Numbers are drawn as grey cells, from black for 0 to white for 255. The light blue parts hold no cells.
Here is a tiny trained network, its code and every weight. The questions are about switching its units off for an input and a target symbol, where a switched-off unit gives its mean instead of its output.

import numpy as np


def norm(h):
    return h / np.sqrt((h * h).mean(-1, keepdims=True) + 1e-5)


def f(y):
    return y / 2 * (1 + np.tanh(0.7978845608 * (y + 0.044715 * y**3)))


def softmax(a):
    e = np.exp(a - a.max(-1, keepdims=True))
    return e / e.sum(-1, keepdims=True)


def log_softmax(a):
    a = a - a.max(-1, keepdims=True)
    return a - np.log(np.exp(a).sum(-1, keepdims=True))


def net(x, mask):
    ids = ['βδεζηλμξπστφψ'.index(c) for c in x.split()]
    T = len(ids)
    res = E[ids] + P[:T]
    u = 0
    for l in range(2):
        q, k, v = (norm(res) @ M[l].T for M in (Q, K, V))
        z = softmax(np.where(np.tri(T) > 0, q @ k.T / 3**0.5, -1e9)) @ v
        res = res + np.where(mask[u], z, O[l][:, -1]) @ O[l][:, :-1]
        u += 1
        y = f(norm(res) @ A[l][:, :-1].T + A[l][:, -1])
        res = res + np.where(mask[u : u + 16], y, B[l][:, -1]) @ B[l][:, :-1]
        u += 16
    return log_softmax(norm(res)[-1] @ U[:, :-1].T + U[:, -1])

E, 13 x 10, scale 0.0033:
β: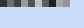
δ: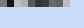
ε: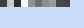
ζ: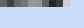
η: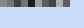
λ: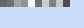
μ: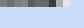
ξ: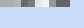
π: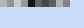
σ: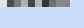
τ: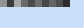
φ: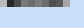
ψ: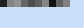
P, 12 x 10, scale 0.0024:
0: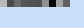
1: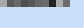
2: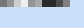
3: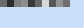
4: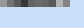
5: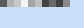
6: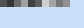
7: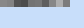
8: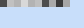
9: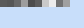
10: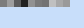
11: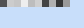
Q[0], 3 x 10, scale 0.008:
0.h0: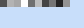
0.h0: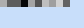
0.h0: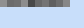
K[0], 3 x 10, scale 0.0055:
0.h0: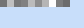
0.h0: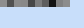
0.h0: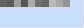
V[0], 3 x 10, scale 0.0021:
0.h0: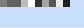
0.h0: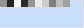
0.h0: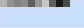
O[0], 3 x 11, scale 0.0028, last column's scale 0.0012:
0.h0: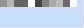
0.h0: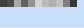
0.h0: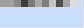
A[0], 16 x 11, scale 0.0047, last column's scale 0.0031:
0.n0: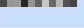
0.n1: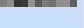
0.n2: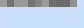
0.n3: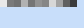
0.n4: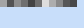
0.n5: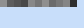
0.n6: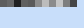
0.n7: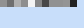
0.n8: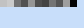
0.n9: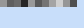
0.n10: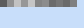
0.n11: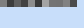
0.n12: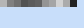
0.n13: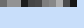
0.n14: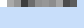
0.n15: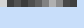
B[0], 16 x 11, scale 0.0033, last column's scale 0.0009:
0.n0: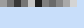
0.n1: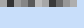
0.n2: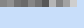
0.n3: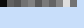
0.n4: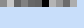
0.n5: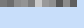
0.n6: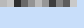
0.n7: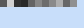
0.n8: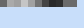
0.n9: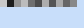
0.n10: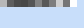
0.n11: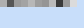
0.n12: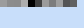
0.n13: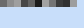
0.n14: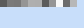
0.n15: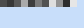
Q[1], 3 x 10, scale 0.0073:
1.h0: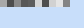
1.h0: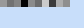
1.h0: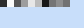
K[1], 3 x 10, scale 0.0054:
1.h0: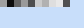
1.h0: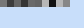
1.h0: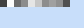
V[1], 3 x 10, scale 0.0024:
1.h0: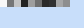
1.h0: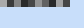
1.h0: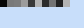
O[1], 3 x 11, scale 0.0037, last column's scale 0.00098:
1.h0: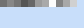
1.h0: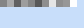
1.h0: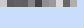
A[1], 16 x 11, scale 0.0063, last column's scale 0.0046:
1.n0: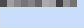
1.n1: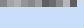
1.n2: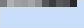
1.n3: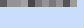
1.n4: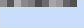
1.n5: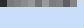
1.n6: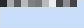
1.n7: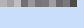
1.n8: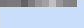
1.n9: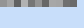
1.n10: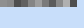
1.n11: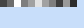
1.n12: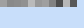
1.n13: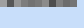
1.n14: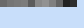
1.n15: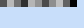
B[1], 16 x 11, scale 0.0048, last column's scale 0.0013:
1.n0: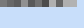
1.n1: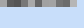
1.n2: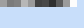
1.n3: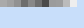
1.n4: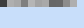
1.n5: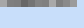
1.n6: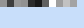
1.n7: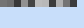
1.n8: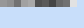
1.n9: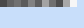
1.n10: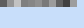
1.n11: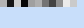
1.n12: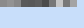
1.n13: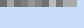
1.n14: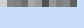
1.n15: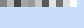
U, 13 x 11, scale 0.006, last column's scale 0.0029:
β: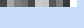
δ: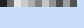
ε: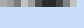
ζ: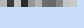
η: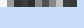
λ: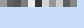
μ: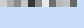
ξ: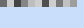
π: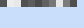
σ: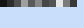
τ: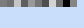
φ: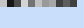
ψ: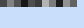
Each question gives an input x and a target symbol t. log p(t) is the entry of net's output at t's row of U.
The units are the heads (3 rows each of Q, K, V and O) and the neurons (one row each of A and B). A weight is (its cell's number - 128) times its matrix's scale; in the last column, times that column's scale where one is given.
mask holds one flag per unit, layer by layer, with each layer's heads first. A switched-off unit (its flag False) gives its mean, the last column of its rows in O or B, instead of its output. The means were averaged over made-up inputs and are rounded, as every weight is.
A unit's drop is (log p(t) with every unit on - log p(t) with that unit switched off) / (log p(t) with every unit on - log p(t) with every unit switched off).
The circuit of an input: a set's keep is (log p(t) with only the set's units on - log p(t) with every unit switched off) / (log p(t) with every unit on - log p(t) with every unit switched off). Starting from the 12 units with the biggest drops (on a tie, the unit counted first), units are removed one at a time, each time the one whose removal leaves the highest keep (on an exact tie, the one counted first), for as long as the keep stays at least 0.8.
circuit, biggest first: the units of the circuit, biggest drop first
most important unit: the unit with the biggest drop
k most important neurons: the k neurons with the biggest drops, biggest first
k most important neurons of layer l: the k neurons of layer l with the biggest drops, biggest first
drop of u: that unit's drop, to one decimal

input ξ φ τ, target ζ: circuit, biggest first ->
[1.n11; 0.h0]
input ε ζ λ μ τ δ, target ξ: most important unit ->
0.h0
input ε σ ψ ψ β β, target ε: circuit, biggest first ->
[0.h0; 1.n2]
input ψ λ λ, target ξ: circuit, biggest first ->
[1.n15; 0.n7]
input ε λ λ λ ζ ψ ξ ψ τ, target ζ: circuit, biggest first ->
[0.h0; 1.n11]
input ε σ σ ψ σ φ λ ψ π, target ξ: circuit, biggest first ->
[0.h0; 1.n15; 0.n7]
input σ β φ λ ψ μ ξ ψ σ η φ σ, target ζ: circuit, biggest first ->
[0.h0; 1.n11]
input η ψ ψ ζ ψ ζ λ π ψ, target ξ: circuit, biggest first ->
[1.n15; 0.h0]
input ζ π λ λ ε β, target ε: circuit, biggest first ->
[1.n2; 0.h0]
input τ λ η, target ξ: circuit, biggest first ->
[0.h0; 1.n15]
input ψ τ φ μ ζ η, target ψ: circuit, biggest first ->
[1.n9; 1.h0]
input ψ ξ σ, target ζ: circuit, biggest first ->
[1.n11; 0.h0]
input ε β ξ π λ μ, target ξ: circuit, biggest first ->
[0.h0; 1.n15; 0.n7]
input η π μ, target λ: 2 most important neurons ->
[1.n1; 1.n15]
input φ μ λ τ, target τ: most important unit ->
0.n15
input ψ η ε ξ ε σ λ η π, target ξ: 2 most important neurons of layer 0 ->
[0.n7; 0.n4]
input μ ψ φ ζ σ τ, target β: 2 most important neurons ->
[1.n7; 1.n4]
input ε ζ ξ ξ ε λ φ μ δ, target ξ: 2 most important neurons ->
[0.n7; 0.n10]
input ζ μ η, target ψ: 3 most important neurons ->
[1.n9; 0.n15; 1.n15]
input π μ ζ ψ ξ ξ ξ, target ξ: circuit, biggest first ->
[0.n4]
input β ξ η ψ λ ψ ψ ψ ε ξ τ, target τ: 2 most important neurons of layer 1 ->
[1.n4; 1.n14]
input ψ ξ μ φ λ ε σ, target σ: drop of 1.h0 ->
0.1
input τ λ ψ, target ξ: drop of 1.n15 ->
0.3
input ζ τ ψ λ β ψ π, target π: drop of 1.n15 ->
0.1
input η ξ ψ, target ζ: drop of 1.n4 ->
0.0
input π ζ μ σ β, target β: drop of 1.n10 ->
0.2
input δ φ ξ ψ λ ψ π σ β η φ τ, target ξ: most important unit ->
1.n15
